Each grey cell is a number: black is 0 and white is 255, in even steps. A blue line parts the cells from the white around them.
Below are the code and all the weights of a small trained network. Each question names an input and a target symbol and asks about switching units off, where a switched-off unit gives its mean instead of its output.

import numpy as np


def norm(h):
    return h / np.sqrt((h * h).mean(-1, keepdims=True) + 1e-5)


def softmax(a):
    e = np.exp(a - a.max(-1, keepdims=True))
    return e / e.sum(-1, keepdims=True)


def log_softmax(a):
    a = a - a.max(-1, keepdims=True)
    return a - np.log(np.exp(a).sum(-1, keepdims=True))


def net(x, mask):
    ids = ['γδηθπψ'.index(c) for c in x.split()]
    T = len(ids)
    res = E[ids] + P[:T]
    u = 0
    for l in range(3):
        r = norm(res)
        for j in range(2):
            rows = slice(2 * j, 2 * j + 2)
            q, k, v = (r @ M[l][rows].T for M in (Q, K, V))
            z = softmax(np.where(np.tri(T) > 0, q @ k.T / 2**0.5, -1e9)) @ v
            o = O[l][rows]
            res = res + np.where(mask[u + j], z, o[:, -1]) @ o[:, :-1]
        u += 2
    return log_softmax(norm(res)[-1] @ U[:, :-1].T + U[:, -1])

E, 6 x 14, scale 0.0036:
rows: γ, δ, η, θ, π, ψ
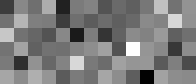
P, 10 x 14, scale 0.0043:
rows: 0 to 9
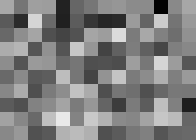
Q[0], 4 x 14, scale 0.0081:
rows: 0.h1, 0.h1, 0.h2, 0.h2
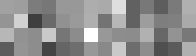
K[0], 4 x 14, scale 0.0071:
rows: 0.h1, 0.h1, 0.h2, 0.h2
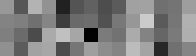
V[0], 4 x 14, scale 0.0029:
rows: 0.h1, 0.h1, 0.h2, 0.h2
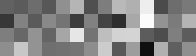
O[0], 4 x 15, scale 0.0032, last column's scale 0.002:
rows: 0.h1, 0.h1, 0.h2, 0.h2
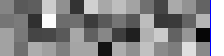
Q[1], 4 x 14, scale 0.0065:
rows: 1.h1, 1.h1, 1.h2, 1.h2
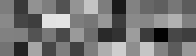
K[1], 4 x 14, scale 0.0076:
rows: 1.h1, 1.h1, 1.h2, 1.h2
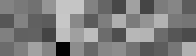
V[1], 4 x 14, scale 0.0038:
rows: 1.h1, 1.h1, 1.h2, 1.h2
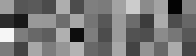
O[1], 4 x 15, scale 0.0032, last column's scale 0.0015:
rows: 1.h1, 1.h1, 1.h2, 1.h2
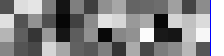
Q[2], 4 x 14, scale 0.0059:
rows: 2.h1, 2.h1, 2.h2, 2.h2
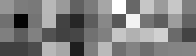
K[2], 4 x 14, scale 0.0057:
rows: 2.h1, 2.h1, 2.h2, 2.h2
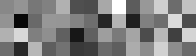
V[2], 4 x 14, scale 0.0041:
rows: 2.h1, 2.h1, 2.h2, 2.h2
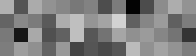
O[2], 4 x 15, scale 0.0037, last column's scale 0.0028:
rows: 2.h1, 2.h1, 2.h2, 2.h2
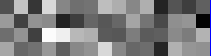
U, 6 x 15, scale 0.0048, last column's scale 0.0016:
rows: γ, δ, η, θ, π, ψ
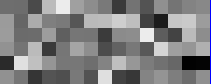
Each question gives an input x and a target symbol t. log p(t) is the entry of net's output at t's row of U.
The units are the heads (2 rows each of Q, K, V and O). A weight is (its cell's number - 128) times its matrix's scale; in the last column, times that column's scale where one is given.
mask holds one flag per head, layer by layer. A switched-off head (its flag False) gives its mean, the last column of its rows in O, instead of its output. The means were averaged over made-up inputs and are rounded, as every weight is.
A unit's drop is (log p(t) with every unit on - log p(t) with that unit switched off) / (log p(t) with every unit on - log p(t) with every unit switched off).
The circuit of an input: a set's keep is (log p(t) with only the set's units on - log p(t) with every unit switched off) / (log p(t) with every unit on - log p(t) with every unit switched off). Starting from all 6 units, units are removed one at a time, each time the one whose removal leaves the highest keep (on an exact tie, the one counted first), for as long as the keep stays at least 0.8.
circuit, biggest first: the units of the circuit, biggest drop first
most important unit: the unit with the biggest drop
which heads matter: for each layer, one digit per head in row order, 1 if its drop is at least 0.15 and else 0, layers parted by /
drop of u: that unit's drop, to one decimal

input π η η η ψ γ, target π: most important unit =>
1.h1
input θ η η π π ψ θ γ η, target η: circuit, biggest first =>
[0.h2, 1.h2]
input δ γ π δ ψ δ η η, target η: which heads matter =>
00 / 01 / 00
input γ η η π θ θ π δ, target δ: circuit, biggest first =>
[0.h1, 2.h2]
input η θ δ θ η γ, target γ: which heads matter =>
00 / 10 / 01
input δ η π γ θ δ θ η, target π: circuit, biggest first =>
[1.h1, 2.h1]
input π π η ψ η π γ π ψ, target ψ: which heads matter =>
01 / 10 / 00
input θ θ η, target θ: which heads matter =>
01 / 11 / 10
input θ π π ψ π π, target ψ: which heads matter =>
01 / 00 / 00
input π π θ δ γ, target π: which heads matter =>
11 / 01 / 10
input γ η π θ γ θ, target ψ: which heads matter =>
11 / 00 / 00
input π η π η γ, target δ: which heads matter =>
10 / 00 / 00
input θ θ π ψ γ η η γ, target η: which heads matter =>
00 / 01 / 00
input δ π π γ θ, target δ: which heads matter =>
10 / 10 / 00
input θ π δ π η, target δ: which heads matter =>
00 / 00 / 00
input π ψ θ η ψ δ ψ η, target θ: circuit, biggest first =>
[0.h1]
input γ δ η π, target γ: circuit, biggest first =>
[1.h2, 2.h2]
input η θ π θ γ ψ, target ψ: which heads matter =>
01 / 00 / 00
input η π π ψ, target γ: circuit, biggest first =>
[2.h2, 1.h2]
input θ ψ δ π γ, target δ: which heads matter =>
10 / 10 / 00
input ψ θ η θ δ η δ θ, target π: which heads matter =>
00 / 10 / 00
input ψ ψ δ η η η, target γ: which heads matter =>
00 / 10 / 00
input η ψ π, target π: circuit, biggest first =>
[1.h1]
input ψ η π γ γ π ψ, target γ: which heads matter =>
00 / 01 / 01
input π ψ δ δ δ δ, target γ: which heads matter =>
00 / 10 / 00
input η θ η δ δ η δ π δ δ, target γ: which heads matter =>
00 / 01 / 00
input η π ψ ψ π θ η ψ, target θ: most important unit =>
0.h1
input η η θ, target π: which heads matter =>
11 / 10 / 00
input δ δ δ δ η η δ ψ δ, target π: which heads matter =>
00 / 10 / 00
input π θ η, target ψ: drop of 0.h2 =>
1.1
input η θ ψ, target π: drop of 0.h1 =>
0.1
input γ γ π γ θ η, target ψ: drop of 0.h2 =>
0.8
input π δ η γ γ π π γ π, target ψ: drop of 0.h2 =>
1.0
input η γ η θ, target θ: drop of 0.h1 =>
0.0
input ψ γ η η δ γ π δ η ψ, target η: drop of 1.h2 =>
0.8
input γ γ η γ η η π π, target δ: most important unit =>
1.h1
